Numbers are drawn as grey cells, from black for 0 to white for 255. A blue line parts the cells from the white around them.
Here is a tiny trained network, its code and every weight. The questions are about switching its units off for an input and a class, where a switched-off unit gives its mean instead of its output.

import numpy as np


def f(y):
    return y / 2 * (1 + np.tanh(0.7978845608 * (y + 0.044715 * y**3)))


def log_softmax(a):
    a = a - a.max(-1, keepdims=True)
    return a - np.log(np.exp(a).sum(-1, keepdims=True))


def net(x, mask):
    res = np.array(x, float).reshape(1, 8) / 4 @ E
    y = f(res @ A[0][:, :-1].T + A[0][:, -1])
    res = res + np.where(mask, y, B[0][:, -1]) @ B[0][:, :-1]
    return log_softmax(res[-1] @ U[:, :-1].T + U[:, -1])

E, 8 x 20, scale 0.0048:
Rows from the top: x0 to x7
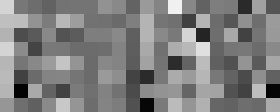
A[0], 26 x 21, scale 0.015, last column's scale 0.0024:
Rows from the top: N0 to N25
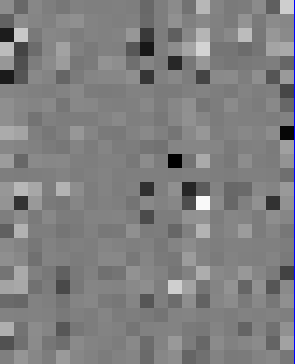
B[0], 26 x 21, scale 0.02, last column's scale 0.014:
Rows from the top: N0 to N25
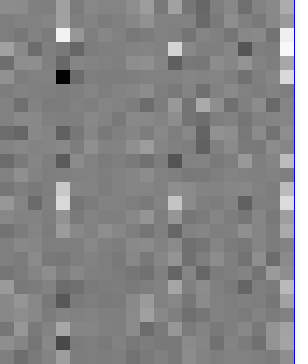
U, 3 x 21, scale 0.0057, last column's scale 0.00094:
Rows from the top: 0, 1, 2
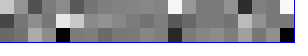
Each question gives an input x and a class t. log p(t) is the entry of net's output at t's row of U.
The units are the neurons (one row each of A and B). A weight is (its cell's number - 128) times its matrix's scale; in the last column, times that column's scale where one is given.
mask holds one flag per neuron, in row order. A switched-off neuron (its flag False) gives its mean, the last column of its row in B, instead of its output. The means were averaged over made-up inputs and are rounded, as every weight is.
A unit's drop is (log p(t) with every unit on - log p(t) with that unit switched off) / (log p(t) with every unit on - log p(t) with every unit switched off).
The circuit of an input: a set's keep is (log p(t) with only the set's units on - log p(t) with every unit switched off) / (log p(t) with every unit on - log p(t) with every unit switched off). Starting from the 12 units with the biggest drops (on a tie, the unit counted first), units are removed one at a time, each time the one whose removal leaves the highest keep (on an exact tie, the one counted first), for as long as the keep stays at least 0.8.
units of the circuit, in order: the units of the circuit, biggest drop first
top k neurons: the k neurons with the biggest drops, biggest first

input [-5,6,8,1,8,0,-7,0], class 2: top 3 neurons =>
(N14; N11; N13)
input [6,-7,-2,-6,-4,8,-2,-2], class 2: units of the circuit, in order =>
(N5; N14)
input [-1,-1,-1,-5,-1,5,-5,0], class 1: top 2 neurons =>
(N3; N2)
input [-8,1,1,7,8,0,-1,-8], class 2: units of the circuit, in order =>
(N11)
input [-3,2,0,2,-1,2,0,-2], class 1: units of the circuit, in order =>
(N3; N5)
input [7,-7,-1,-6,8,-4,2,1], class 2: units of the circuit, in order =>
(N3; N14; N2)
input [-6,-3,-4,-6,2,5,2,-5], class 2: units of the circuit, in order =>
(N5; N3)
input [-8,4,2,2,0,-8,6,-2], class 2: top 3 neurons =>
(N2; N11; N13)
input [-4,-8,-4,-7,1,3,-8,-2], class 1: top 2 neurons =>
(N2; N3)
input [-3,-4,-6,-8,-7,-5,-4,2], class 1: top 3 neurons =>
(N2; N3; N13)
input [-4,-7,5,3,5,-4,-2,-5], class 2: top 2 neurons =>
(N2; N14)
